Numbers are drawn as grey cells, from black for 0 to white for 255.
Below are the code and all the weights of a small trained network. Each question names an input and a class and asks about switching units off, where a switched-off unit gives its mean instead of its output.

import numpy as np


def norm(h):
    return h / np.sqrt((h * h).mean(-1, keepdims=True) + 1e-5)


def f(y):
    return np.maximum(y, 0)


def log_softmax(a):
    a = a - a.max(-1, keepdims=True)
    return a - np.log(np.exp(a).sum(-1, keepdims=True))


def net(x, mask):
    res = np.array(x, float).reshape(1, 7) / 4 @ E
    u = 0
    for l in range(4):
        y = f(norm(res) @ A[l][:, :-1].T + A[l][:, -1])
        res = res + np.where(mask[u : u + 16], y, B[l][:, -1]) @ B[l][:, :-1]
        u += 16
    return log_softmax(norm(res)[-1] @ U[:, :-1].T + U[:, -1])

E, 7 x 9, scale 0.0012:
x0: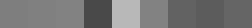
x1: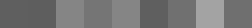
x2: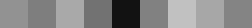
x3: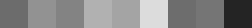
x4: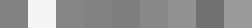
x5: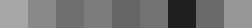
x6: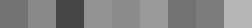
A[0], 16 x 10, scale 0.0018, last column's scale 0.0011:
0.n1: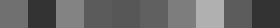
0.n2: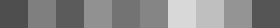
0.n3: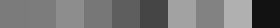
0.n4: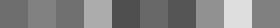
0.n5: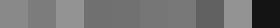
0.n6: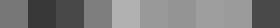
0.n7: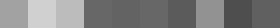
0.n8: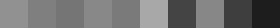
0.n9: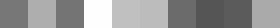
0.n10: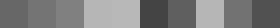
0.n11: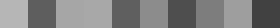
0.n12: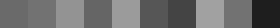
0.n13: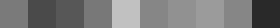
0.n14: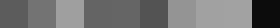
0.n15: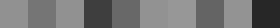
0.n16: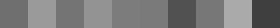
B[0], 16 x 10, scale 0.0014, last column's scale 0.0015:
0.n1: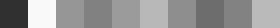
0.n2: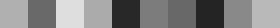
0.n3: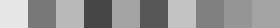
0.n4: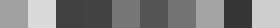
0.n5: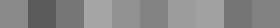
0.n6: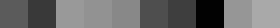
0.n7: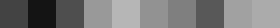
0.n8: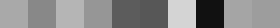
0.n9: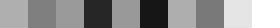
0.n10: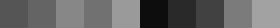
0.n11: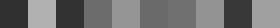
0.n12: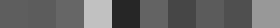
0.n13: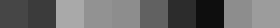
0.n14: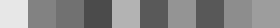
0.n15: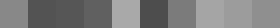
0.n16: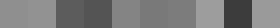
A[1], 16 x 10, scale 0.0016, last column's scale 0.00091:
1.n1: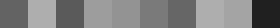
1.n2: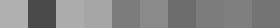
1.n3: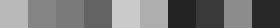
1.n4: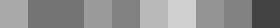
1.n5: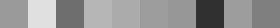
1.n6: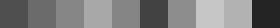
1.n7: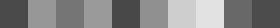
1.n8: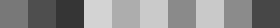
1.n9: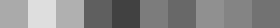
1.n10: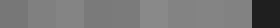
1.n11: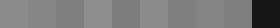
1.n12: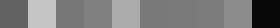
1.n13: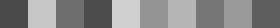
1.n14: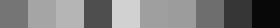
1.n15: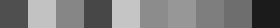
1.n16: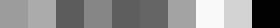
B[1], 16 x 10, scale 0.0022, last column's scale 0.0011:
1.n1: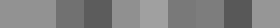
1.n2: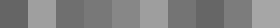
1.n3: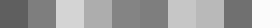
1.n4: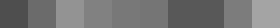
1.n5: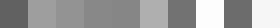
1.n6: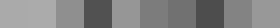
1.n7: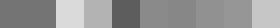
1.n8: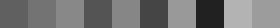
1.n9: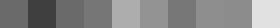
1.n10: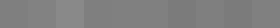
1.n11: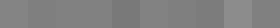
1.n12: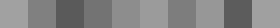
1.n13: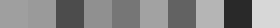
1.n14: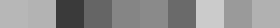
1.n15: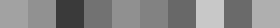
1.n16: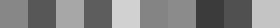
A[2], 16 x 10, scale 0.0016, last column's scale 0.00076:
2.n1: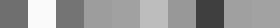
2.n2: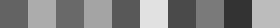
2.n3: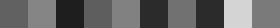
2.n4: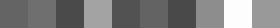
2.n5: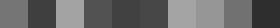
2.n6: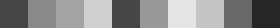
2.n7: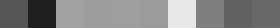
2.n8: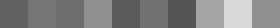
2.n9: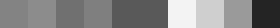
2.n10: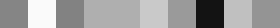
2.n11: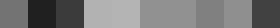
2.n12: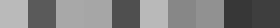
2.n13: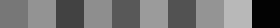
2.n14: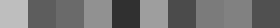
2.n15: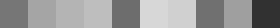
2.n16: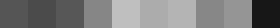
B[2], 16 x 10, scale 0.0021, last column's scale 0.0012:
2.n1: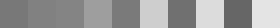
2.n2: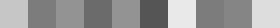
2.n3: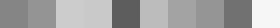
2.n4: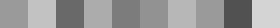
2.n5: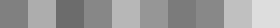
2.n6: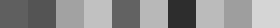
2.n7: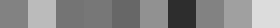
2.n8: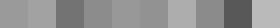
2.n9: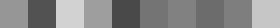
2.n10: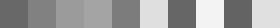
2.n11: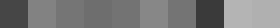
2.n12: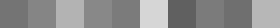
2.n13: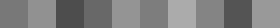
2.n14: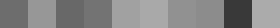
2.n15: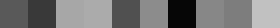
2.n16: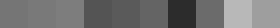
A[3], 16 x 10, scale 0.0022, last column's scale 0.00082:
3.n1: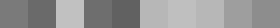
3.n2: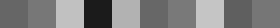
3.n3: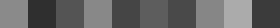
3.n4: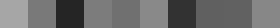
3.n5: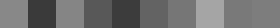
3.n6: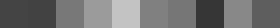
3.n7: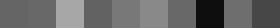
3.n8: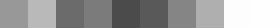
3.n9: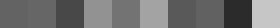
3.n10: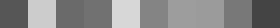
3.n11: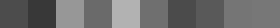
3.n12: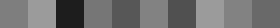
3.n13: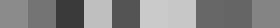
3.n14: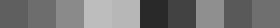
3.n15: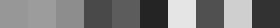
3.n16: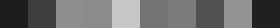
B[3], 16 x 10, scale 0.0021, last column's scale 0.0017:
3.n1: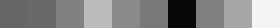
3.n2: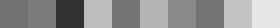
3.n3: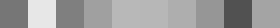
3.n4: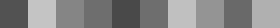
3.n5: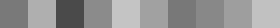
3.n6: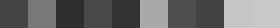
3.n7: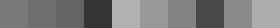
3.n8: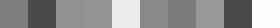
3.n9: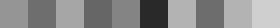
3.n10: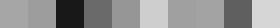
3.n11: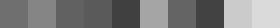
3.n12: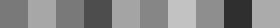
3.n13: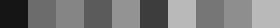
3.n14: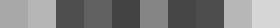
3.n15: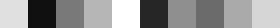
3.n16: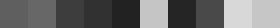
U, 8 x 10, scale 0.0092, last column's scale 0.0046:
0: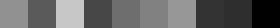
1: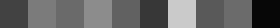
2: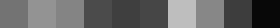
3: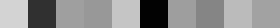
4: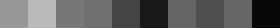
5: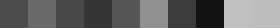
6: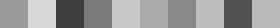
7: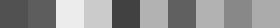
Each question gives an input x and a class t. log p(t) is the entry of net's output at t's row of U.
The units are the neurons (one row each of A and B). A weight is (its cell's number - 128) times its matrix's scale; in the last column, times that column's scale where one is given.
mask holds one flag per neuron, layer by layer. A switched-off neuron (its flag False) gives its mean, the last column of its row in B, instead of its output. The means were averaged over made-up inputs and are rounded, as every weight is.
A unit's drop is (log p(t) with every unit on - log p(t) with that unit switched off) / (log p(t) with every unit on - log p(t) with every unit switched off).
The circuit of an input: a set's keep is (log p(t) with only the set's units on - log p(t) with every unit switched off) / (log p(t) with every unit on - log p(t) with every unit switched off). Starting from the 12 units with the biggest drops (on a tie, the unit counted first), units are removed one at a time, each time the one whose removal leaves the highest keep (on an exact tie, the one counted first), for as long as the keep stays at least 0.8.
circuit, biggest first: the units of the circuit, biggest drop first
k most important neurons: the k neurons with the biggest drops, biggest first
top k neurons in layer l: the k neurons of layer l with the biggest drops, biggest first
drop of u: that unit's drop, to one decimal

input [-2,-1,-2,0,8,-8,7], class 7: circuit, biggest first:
0.n2, 2.n15, 2.n10
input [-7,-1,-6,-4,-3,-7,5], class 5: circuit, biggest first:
3.n16, 2.n11
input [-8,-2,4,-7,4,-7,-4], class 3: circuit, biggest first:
3.n15
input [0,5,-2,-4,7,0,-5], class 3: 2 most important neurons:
3.n15, 0.n1
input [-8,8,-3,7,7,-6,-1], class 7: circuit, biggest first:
1.n7, 2.n6
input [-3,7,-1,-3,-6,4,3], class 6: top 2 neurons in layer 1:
1.n16, 1.n9
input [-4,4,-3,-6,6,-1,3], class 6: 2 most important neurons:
0.n9, 3.n10
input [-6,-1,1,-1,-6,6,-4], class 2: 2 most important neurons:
2.n14, 0.n9
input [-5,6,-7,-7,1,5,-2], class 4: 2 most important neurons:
0.n9, 3.n14
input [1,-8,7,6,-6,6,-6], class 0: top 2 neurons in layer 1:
1.n3, 1.n5
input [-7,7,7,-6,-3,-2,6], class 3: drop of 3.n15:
0.2
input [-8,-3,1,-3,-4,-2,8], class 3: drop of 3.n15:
0.2
